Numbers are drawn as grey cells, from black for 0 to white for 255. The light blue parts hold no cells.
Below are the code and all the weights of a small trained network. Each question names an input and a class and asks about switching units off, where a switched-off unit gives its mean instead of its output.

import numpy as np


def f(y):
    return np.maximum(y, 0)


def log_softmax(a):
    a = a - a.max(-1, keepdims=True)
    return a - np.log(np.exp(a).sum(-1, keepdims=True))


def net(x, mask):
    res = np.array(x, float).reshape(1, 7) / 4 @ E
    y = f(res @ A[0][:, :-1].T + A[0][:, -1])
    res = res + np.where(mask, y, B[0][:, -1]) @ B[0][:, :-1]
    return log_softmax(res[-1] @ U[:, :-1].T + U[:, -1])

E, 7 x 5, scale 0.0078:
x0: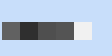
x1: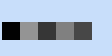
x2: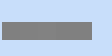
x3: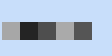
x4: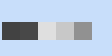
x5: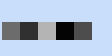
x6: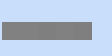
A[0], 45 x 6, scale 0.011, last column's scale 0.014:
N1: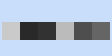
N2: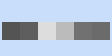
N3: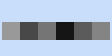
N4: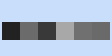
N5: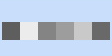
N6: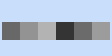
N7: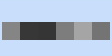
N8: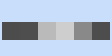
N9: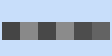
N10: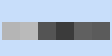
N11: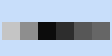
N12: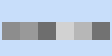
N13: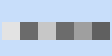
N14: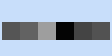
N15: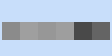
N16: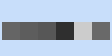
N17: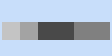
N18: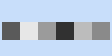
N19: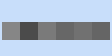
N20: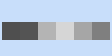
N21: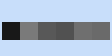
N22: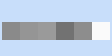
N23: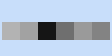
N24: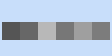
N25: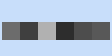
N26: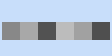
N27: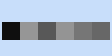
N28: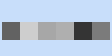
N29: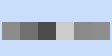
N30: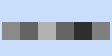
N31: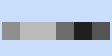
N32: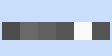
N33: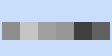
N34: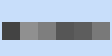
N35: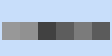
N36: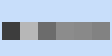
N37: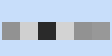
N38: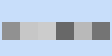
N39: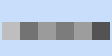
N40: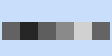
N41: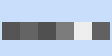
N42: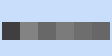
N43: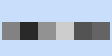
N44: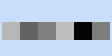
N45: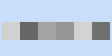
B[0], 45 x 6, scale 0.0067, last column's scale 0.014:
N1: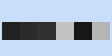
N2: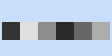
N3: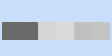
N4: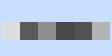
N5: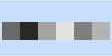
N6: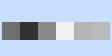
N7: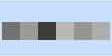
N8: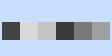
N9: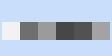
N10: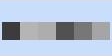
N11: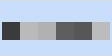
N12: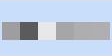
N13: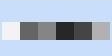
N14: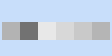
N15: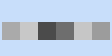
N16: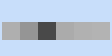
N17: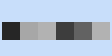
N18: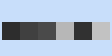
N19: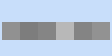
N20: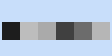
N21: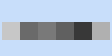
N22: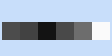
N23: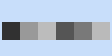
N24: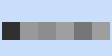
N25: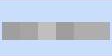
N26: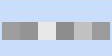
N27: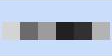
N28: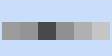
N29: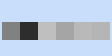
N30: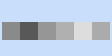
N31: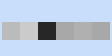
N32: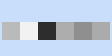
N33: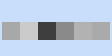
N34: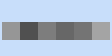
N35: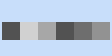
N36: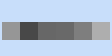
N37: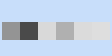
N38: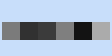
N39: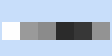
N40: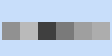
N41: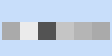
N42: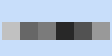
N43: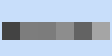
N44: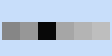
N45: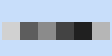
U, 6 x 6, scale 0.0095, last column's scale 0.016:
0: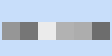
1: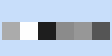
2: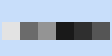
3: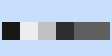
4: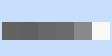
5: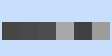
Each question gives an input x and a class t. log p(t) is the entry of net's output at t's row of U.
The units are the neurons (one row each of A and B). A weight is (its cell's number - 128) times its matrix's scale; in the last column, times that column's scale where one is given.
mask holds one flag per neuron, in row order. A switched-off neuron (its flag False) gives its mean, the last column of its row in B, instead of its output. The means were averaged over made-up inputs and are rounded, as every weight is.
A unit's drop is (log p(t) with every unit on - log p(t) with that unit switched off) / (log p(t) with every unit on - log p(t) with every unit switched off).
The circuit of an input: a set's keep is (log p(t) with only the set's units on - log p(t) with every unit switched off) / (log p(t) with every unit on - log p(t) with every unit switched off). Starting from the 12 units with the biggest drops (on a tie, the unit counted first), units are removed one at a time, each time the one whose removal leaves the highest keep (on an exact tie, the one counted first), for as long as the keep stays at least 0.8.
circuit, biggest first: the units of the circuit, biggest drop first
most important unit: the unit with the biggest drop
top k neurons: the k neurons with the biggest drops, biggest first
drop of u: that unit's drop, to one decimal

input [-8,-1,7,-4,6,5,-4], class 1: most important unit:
N31
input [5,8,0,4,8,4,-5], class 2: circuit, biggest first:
N4, N27
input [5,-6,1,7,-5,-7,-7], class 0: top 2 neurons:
N37, N12
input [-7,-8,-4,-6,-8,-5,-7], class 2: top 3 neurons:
N13, N38, N45
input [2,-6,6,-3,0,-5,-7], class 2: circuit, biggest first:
N45, N13
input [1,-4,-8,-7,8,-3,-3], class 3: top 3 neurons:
N20, N2, N8
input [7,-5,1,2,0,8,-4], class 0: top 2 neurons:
N3, N14
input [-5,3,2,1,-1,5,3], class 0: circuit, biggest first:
N14, N30
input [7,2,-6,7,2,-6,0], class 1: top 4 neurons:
N41, N40, N32, N7
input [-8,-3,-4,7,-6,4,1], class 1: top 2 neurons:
N44, N31
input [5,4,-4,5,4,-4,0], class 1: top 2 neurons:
N41, N40
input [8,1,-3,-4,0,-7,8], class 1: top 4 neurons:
N32, N41, N40, N3
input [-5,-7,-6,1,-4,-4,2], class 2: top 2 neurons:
N13, N45
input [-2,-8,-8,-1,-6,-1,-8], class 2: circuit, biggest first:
N13
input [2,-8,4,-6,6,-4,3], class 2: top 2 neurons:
N45, N13
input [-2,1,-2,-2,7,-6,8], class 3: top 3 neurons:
N20, N2, N8
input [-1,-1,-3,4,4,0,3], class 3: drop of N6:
0.2
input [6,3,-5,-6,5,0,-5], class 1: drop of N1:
0.1
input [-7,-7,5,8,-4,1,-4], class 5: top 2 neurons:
N1, N44
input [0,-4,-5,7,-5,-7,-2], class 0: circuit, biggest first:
N37
